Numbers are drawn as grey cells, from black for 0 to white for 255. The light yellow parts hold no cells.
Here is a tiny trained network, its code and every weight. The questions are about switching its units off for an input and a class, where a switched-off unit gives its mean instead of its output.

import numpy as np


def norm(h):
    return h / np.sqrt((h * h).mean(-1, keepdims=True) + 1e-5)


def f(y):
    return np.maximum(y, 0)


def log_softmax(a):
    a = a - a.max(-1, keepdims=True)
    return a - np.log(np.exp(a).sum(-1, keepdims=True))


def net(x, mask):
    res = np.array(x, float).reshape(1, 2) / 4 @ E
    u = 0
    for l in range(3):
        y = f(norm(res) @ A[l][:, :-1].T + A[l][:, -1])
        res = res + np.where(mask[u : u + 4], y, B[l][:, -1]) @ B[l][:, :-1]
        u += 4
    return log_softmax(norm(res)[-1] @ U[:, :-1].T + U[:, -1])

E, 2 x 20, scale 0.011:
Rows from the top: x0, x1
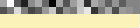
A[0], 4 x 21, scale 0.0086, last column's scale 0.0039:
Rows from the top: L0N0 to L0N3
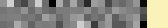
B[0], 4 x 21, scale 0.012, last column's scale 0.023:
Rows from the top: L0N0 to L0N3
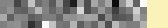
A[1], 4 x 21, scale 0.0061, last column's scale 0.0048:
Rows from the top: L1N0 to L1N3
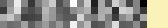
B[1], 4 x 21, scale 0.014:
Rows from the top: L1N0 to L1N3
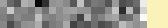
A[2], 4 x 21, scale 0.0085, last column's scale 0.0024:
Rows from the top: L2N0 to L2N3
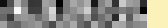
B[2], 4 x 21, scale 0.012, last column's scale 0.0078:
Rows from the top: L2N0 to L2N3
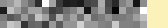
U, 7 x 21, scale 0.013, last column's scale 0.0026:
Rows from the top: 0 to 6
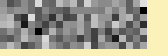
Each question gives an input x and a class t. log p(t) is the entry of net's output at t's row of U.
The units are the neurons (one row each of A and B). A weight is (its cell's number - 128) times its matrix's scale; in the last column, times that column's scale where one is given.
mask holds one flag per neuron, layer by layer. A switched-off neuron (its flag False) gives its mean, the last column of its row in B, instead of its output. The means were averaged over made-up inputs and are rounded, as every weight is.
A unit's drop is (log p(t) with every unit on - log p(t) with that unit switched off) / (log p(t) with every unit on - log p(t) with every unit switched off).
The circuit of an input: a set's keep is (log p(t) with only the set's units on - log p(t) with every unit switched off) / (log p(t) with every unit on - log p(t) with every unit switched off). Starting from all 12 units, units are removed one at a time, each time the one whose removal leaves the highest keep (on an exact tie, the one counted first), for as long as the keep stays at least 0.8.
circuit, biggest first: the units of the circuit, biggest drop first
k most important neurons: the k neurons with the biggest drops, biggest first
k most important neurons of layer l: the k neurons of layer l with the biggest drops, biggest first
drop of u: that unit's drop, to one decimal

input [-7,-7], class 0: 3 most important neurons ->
[L0N0 L1N0 L1N1]
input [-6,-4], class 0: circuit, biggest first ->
[L0N3 L0N0 L1N0]
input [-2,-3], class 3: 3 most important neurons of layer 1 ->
[L1N2 L1N0 L1N1]
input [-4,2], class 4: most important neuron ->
[L0N0]
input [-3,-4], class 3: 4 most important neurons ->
[L0N0 L2N3 L1N2 L0N3]
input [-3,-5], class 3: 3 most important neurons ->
[L0N0 L2N3 L1N0]
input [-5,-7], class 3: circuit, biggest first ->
[L0N0 L2N3 L1N2 L1N0]
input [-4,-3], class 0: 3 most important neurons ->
[L0N3 L0N0 L1N0]
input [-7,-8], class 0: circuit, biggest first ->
[L0N0 L1N0]
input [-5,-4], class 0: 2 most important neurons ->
[L0N0 L0N3]
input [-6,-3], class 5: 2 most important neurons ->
[L0N3 L1N2]
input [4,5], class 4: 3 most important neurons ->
[L0N0 L0N3 L1N0]
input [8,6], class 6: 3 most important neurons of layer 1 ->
[L1N2 L1N0 L1N1]
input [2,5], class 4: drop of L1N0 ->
0.1
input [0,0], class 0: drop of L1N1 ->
0.3
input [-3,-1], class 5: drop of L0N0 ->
0.8
